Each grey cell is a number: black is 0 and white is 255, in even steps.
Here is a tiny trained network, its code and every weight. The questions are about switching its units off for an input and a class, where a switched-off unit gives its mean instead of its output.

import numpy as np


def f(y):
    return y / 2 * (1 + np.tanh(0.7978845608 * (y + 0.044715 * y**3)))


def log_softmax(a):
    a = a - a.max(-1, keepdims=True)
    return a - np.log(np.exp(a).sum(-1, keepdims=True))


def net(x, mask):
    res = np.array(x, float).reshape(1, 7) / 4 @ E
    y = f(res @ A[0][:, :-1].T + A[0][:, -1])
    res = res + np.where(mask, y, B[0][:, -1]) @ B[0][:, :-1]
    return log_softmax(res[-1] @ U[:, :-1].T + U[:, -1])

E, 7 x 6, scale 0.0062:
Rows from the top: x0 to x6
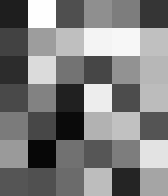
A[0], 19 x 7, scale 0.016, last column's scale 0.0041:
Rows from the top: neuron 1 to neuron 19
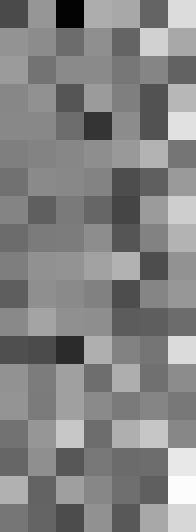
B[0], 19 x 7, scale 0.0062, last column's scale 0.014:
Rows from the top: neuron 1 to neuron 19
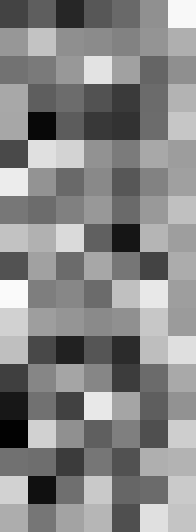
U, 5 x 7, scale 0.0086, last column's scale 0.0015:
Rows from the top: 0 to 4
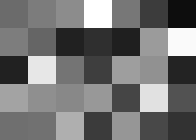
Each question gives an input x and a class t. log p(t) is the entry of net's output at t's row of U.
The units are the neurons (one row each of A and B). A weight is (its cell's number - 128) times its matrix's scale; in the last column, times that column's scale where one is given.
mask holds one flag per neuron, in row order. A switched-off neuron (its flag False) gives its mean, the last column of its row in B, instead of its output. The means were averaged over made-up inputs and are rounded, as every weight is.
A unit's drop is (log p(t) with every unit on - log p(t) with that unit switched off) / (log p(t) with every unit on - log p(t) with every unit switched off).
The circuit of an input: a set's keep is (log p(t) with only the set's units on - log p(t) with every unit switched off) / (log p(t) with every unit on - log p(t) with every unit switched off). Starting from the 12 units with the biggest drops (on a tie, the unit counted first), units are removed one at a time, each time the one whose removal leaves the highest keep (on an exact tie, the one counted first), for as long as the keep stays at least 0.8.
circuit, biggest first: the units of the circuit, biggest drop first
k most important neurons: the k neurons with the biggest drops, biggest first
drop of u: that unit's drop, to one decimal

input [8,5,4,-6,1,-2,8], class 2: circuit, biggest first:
(neuron 5; neuron 18)
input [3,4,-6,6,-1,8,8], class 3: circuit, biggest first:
(neuron 19)
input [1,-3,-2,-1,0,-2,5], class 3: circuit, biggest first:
(neuron 1; neuron 5; neuron 16)
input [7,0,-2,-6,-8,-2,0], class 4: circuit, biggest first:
(neuron 13; neuron 1)
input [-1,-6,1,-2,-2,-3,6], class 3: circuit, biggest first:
(neuron 1; neuron 13; neuron 11)
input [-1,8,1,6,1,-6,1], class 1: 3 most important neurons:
(neuron 13; neuron 1; neuron 4)
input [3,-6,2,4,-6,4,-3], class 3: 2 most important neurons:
(neuron 1; neuron 13)
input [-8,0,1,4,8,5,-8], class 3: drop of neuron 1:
0.1
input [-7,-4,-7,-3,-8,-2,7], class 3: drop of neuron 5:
-0.1
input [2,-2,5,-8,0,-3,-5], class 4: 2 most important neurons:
(neuron 13; neuron 1)
